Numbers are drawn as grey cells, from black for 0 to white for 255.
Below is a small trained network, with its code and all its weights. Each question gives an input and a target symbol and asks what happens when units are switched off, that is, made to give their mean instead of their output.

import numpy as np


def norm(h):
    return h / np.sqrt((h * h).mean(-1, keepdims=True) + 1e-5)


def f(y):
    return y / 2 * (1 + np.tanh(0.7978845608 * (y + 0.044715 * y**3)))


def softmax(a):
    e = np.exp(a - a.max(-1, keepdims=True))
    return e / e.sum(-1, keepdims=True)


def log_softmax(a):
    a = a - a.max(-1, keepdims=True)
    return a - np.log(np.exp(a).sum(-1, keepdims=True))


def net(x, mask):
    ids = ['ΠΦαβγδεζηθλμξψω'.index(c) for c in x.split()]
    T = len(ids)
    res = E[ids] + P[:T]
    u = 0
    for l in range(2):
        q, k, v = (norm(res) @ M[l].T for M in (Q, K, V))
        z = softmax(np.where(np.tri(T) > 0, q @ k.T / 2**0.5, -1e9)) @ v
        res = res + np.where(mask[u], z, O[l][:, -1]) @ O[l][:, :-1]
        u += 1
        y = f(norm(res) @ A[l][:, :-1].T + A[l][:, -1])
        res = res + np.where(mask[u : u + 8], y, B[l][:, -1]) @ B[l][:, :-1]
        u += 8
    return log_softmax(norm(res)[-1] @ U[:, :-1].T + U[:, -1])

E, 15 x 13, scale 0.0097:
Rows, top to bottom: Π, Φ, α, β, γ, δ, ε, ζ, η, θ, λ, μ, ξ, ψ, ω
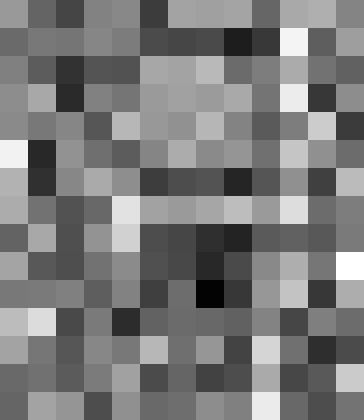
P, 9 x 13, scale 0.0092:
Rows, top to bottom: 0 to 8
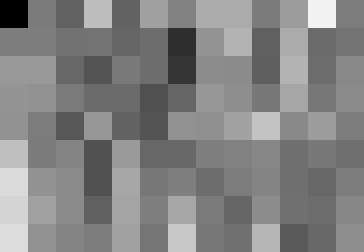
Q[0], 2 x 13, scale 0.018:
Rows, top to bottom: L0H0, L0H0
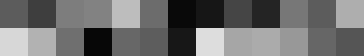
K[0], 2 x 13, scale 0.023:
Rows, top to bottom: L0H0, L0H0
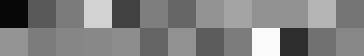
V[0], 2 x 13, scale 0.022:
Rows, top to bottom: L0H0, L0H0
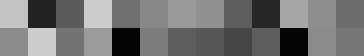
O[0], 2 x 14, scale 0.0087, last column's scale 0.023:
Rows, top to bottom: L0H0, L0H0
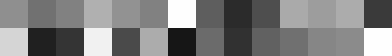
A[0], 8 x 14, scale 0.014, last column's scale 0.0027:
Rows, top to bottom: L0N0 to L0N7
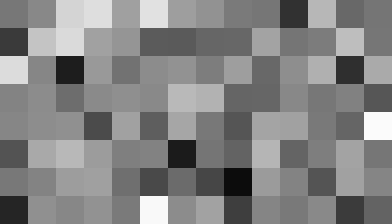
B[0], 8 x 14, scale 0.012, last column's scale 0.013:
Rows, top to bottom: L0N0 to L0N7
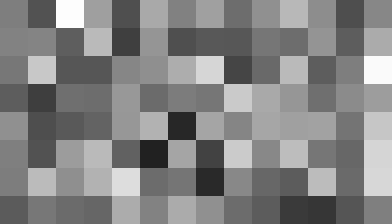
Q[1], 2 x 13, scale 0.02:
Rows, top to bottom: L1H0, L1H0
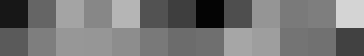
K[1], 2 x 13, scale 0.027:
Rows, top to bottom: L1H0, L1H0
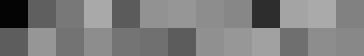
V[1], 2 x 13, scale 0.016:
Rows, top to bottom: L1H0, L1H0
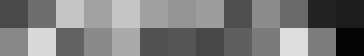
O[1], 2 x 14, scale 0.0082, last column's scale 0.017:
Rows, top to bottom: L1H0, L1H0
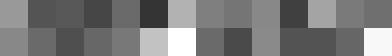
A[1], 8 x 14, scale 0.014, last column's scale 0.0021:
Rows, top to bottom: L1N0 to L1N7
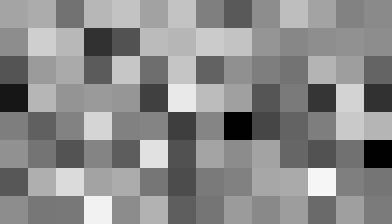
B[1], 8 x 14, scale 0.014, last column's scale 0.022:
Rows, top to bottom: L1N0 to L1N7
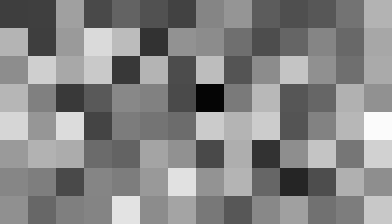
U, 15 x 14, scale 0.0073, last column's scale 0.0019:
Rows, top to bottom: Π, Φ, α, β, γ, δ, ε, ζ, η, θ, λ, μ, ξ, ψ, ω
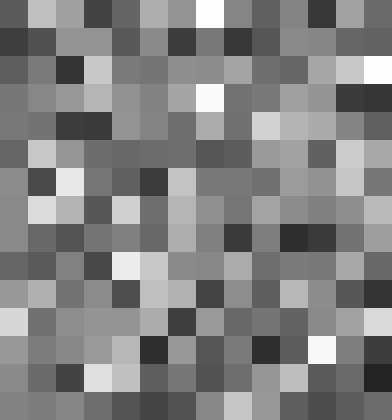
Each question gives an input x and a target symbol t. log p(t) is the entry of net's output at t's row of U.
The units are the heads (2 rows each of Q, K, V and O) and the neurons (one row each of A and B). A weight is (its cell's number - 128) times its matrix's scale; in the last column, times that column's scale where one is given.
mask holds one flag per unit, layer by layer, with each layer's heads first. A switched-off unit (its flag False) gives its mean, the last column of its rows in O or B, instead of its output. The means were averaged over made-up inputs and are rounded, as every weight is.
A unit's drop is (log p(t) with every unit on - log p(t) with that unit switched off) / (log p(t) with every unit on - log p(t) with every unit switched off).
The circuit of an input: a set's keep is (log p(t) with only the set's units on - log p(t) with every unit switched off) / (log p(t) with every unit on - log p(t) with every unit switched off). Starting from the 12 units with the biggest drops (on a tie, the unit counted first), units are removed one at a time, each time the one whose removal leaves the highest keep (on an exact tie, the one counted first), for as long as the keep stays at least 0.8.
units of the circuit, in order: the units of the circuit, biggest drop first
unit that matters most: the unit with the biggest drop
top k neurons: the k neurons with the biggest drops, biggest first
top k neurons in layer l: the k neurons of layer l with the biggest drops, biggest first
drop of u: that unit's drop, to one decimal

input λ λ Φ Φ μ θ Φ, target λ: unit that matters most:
L0H0
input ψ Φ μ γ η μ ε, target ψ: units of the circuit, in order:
[L0H0, L0N5, L1N4]
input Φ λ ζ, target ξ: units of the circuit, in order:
[L0H0, L1N1, L1N4]
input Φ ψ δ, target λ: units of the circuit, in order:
[L0H0, L1N4, L1N5]
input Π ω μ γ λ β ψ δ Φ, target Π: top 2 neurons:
[L0N4, L0N2]
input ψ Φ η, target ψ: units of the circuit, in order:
[L0N5, L0H0, L1N4]
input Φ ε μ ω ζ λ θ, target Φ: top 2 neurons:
[L1N4, L1N0]
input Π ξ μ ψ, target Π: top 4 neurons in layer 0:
[L0N4, L0N2, L0N1, L0N5]
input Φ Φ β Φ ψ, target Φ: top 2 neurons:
[L1N4, L1N0]
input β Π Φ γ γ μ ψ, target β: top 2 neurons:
[L0N4, L1N2]
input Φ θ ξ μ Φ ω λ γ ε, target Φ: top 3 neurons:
[L1N4, L1N0, L1N2]
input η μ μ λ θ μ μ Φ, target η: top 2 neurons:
[L0N6, L1N5]
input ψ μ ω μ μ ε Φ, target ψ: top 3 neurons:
[L0N5, L1N4, L1N5]
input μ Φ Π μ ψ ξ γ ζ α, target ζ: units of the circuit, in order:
[L0H0]
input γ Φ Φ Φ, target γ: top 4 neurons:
[L0N4, L0N2, L0N1, L1N5]
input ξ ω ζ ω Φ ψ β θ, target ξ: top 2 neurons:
[L0N6, L1N4]
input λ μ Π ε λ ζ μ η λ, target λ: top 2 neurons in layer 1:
[L1N4, L1N5]
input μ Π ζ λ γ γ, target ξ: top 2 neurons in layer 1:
[L1N1, L1N4]
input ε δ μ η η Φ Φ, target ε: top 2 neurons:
[L1N0, L0N2]
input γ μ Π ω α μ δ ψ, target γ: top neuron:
[L0N2]
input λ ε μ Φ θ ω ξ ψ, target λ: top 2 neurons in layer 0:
[L0N1, L0N6]
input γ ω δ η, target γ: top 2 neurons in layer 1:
[L1N5, L1N4]
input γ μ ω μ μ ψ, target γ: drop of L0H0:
0.8
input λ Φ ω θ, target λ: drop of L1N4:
0.2
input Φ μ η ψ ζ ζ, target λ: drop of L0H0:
0.4
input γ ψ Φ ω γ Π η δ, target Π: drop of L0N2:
0.4
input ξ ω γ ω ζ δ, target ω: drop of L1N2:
0.0
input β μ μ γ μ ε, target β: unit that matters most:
L0N4
